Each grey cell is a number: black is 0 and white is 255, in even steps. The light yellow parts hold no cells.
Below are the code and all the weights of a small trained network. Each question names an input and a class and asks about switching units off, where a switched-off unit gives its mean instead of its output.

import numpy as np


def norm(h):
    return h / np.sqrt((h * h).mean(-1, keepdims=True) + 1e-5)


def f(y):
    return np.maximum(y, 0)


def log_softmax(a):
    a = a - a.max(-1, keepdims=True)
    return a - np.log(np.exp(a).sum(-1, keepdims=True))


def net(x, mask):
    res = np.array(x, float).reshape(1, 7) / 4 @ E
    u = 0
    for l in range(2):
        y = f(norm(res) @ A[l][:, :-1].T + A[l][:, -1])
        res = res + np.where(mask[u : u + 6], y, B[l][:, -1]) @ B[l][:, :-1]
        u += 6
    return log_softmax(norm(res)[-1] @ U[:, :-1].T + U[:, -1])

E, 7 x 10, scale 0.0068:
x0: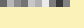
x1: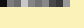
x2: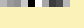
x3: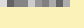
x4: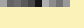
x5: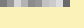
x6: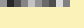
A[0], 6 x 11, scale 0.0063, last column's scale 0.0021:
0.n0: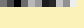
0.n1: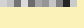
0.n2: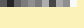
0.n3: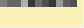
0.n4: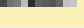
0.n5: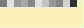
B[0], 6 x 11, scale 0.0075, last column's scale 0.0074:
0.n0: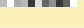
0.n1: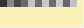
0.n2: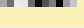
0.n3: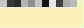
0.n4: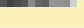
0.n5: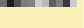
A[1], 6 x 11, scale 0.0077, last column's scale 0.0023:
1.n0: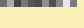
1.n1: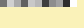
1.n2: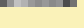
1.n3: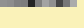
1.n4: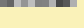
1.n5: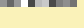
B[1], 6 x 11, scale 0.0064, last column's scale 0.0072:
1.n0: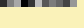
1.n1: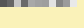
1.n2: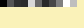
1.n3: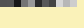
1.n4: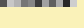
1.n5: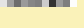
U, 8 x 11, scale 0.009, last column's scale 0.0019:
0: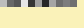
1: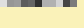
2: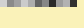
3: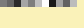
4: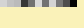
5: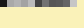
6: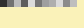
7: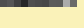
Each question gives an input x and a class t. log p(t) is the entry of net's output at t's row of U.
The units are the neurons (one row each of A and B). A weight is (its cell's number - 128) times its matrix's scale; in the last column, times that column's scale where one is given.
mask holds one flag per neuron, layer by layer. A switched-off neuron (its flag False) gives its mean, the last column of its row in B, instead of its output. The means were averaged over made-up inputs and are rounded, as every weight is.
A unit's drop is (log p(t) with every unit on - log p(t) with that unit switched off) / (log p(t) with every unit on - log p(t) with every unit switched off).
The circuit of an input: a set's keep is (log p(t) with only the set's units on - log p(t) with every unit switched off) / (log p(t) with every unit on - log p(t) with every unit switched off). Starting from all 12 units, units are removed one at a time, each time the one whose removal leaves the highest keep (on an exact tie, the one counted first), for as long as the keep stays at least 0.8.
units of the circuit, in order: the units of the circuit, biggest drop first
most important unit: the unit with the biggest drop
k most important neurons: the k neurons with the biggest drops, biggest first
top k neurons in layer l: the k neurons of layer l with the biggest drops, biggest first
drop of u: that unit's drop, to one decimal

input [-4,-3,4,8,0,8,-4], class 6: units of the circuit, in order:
[0.n1]
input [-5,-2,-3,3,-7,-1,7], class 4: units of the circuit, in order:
[0.n0, 1.n1]
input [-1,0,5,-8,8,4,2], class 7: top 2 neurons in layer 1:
[1.n0, 1.n3]
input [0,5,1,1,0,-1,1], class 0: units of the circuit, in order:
[0.n3, 0.n1]
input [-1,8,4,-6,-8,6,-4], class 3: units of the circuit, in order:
[0.n5, 1.n5]
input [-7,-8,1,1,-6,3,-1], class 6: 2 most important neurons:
[0.n1, 1.n1]
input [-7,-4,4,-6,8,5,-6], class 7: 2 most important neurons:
[0.n0, 1.n3]
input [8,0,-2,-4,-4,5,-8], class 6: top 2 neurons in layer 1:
[1.n1, 1.n2]
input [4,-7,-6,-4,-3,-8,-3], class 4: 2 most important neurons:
[1.n2, 0.n2]
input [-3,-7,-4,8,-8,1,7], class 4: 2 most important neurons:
[0.n0, 1.n3]
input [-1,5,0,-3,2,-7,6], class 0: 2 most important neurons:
[0.n0, 0.n3]
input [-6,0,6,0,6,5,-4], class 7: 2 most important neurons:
[0.n4, 0.n0]
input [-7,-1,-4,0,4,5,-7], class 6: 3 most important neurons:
[1.n5, 0.n3, 0.n2]
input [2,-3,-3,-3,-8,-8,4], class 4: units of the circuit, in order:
[0.n0]
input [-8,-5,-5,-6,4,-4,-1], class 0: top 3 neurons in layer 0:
[0.n3, 0.n0, 0.n1]
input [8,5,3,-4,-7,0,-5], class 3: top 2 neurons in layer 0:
[0.n5, 0.n2]
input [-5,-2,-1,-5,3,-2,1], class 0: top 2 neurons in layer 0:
[0.n3, 0.n0]
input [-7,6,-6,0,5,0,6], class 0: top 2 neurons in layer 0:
[0.n0, 0.n3]
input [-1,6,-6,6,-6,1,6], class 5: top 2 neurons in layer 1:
[1.n4, 1.n2]
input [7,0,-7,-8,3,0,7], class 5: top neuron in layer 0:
[0.n2]
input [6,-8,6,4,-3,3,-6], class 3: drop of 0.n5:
0.2
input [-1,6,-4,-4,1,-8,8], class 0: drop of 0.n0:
0.3
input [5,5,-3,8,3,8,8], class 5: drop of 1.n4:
0.3
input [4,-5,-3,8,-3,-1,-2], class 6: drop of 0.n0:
0.2
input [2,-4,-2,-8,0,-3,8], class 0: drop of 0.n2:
0.1
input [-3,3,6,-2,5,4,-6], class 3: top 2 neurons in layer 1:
[1.n5, 1.n2]
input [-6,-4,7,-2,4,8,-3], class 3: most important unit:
0.n1
